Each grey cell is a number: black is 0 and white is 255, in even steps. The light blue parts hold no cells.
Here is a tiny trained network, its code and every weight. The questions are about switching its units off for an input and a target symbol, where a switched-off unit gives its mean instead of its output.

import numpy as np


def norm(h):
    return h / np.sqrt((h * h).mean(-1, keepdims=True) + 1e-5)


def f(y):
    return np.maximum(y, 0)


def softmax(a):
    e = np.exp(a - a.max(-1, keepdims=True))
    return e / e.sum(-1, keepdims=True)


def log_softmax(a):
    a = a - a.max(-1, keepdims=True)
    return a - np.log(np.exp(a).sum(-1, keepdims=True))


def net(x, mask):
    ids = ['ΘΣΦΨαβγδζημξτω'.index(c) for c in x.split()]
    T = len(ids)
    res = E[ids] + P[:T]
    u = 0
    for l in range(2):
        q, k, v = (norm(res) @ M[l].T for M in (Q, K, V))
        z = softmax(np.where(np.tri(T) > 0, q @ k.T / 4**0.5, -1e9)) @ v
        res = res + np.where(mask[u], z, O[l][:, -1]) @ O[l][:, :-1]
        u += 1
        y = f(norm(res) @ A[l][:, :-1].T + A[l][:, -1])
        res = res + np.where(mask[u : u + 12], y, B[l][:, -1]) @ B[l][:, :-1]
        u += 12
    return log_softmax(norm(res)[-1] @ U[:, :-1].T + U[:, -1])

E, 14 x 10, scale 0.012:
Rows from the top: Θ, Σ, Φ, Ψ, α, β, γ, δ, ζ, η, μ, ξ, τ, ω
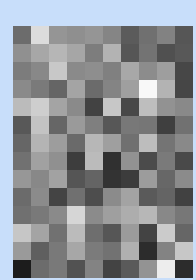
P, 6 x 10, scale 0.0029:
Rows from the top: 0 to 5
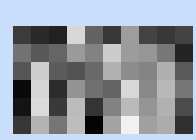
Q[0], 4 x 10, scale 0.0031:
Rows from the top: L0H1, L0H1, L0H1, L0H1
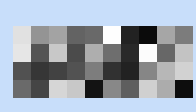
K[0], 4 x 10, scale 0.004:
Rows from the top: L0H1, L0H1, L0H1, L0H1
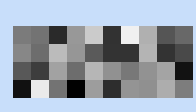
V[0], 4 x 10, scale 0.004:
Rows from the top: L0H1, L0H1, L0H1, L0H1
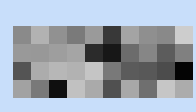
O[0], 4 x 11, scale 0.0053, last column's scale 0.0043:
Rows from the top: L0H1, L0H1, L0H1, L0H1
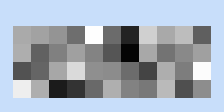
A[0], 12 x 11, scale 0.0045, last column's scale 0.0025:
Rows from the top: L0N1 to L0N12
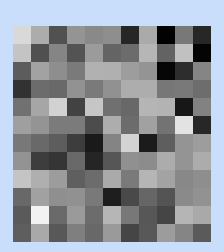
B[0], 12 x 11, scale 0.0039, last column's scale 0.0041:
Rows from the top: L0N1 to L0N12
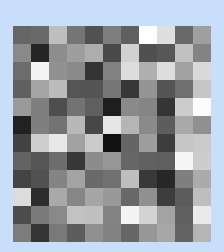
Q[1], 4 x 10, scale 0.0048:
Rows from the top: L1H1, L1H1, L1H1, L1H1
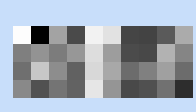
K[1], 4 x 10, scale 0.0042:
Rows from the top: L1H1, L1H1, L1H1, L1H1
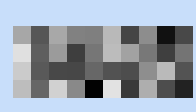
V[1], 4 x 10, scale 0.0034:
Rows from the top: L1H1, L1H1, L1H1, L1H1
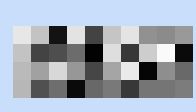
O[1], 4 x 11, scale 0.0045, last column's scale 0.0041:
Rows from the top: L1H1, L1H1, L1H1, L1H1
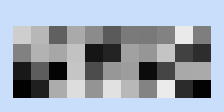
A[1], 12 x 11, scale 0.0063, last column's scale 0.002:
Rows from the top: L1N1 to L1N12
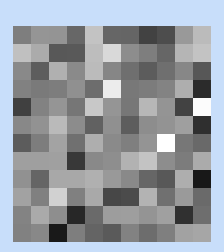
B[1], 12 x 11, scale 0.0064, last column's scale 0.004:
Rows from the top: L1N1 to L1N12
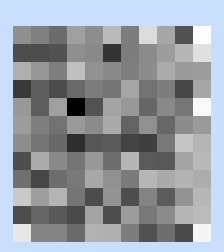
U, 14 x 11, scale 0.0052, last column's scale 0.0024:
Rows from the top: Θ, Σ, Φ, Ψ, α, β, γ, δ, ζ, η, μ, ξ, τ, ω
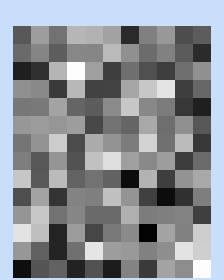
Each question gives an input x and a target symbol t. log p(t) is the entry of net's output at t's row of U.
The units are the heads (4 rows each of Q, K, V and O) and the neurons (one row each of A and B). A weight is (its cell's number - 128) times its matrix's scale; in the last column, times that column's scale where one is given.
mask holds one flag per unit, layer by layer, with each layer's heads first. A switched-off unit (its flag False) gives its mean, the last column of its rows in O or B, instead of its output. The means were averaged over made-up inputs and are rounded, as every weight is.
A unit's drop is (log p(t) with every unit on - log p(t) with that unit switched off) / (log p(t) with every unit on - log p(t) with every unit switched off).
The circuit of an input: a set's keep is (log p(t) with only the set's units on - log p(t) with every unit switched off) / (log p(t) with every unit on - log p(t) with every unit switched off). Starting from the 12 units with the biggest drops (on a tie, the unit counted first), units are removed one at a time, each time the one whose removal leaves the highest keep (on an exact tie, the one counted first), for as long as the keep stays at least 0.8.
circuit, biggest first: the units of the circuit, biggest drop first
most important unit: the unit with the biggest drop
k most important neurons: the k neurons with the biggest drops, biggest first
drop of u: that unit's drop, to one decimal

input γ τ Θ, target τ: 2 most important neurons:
(L1N2; L0N7)
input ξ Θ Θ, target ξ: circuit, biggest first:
(L1H1; L0H1)
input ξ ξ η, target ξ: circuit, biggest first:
(L1H1; L1N12)
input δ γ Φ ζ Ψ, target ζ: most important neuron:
(L0N3)
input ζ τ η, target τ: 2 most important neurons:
(L0N7; L1N2)
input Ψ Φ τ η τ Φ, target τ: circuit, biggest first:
(L1H1; L0N7; L1N2)
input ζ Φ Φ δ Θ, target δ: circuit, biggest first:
(L1H1; L0H1; L1N5; L1N1)
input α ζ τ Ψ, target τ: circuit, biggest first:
(L1H1; L0N7)
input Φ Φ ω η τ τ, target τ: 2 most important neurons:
(L0N7; L1N1)
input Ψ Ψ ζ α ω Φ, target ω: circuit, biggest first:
(L1N11; L1N1)
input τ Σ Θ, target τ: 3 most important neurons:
(L0N5; L0N7; L1N2)
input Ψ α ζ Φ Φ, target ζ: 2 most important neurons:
(L1N10; L0N5)
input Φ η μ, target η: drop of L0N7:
0.2
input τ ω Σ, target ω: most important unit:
L1N11
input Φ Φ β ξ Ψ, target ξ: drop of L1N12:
0.3
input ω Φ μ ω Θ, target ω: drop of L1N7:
0.2
